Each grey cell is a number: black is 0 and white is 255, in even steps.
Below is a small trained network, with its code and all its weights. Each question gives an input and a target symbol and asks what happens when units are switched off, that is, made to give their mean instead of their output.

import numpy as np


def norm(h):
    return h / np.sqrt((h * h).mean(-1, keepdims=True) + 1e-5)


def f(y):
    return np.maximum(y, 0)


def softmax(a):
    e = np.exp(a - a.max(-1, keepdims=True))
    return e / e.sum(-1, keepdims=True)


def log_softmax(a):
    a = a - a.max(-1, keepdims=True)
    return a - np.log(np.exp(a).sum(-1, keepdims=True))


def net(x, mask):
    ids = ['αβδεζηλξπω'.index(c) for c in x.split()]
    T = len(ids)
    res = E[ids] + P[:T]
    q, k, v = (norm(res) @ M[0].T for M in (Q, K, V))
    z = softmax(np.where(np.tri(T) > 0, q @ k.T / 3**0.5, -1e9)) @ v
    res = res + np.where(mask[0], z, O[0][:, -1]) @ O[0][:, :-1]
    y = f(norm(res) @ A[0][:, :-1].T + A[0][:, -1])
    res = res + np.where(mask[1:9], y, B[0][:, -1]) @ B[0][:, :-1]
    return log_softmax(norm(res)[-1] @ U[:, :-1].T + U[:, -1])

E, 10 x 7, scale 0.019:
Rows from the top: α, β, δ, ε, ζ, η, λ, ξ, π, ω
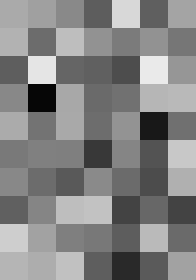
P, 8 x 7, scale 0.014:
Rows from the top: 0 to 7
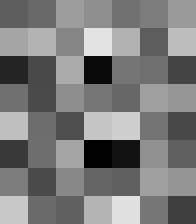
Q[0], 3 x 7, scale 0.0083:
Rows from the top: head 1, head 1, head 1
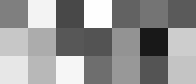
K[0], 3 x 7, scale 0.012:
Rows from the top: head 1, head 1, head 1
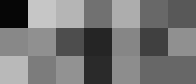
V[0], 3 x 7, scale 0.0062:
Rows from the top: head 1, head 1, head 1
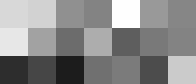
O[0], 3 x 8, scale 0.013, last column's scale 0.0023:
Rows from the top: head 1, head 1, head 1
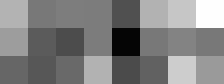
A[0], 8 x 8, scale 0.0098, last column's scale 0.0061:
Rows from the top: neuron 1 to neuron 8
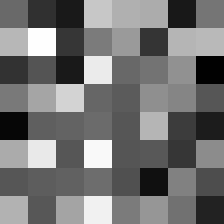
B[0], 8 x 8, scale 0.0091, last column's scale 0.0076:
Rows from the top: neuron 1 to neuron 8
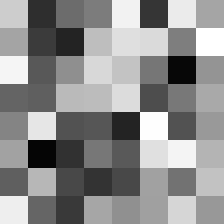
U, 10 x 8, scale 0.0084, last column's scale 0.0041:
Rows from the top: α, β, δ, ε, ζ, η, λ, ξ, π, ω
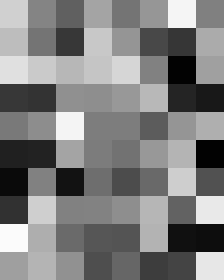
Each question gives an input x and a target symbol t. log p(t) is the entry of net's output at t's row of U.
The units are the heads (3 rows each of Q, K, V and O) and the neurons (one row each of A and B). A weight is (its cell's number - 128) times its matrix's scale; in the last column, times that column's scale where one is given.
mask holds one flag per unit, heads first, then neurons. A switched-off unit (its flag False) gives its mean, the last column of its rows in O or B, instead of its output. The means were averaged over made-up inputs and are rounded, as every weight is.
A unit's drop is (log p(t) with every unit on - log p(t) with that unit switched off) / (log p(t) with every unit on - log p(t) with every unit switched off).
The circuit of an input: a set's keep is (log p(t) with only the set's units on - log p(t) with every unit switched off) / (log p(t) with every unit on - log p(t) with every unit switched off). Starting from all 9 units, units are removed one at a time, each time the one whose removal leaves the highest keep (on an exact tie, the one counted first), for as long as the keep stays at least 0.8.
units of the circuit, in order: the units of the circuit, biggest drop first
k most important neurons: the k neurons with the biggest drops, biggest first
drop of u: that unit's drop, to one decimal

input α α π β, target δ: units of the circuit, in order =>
(head 1; neuron 6)
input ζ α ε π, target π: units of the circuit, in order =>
(head 1; neuron 2)
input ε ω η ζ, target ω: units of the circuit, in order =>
(neuron 2; neuron 7; neuron 6)
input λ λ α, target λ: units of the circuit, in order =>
(head 1; neuron 7)
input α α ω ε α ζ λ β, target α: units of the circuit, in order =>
(neuron 8; neuron 6)
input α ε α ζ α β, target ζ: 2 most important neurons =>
(neuron 2; neuron 4)
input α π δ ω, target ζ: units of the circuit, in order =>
(neuron 4; neuron 2; neuron 6)
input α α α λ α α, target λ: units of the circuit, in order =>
(head 1)
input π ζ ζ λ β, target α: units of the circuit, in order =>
(neuron 6; neuron 8)
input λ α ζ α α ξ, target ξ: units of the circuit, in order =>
(neuron 5; head 1)
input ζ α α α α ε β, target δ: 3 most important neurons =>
(neuron 6; neuron 4; neuron 7)
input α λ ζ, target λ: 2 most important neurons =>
(neuron 7; neuron 3)
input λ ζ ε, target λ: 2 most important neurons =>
(neuron 7; neuron 5)
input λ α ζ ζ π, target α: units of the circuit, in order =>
(neuron 6)
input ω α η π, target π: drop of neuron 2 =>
0.2
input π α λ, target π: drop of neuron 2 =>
-0.1
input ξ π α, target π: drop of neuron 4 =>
0.0
